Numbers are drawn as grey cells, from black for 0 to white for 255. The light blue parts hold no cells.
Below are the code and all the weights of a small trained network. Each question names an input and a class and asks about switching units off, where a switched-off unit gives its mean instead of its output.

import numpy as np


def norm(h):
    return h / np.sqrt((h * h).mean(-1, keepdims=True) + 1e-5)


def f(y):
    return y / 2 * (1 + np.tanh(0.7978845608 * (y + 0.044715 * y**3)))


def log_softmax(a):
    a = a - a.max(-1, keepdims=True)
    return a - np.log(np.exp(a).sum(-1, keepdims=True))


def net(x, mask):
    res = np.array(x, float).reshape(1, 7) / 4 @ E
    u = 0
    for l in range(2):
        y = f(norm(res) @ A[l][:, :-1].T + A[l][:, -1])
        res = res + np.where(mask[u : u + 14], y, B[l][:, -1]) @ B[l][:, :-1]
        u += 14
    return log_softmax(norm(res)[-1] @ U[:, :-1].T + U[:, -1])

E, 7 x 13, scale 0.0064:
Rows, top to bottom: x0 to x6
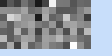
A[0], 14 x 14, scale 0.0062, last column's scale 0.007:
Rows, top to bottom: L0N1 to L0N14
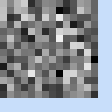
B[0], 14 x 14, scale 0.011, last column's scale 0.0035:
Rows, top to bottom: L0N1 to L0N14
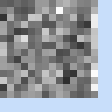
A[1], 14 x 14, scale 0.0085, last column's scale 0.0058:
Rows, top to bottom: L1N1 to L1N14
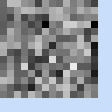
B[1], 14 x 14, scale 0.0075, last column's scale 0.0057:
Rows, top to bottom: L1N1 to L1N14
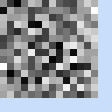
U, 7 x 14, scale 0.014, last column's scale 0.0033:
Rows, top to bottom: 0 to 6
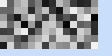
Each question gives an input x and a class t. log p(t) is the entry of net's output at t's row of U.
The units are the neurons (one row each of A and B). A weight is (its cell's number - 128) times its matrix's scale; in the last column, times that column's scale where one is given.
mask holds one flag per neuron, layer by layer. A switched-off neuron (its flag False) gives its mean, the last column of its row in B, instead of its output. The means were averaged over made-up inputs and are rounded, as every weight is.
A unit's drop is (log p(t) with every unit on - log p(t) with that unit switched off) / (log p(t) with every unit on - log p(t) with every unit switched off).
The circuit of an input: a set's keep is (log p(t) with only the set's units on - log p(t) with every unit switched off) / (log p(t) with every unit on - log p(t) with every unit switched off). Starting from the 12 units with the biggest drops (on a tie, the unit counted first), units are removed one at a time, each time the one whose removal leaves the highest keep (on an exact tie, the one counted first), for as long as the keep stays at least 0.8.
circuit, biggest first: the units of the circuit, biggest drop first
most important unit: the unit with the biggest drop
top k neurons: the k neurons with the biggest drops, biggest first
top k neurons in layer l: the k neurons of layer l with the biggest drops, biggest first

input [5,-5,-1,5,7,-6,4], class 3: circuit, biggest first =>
(L0N10)
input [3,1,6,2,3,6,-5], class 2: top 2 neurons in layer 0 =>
(L0N13 L0N7)
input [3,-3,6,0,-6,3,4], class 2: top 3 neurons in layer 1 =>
(L1N5 L1N1 L1N11)
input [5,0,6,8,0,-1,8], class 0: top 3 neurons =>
(L1N10 L0N7 L0N6)
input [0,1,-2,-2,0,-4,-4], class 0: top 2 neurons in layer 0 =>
(L0N4 L0N3)
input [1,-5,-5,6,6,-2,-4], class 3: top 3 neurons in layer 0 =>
(L0N10 L0N8 L0N6)
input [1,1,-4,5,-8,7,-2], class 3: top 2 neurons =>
(L1N12 L0N12)
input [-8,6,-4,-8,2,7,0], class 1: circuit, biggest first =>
(L1N7 L0N11)
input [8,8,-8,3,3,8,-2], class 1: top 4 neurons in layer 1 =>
(L1N9 L1N3 L1N5 L1N1)
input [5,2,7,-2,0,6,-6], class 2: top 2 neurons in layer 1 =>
(L1N1 L1N5)
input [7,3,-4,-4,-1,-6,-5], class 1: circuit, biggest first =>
(L1N9 L0N11)
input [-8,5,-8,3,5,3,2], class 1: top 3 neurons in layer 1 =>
(L1N7 L1N5 L1N1)
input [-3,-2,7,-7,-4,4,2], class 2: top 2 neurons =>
(L1N1 L0N11)
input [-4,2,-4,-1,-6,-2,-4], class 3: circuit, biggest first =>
(L1N12)
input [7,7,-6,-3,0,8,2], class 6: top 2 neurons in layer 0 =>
(L0N3 L0N5)
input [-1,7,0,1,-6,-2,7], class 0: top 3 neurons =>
(L1N10 L0N7 L0N5)
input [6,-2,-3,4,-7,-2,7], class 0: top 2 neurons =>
(L1N10 L0N7)
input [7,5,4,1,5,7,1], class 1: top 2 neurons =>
(L1N9 L0N13)
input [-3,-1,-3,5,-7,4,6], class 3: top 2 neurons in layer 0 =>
(L0N12 L0N4)
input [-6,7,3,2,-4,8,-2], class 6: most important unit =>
L0N3
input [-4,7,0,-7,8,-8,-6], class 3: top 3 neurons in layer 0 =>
(L0N10 L0N8 L0N11)
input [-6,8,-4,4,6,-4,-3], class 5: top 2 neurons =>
(L0N2 L0N1)
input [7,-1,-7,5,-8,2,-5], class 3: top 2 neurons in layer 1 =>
(L1N12 L1N7)
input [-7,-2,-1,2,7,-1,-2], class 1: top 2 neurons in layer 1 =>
(L1N7 L1N12)
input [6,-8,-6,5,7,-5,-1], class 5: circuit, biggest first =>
(L0N5 L1N13)
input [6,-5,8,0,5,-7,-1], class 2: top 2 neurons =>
(L1N5 L1N1)
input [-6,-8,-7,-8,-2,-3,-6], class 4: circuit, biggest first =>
(L0N6)
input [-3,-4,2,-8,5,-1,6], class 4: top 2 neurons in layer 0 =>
(L0N6 L0N4)
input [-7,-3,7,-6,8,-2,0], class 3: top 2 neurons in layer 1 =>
(L1N1 L1N9)
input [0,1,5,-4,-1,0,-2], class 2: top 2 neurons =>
(L1N1 L0N11)
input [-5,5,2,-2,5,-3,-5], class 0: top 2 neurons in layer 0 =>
(L0N4 L0N5)
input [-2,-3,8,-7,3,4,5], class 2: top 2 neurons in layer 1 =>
(L1N1 L1N5)
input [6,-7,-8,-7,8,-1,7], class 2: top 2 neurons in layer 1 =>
(L1N8 L1N12)
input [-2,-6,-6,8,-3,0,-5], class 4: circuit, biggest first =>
(L0N11)
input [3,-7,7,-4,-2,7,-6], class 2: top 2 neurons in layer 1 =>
(L1N5 L1N1)
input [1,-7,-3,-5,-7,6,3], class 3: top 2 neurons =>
(L0N12 L1N12)
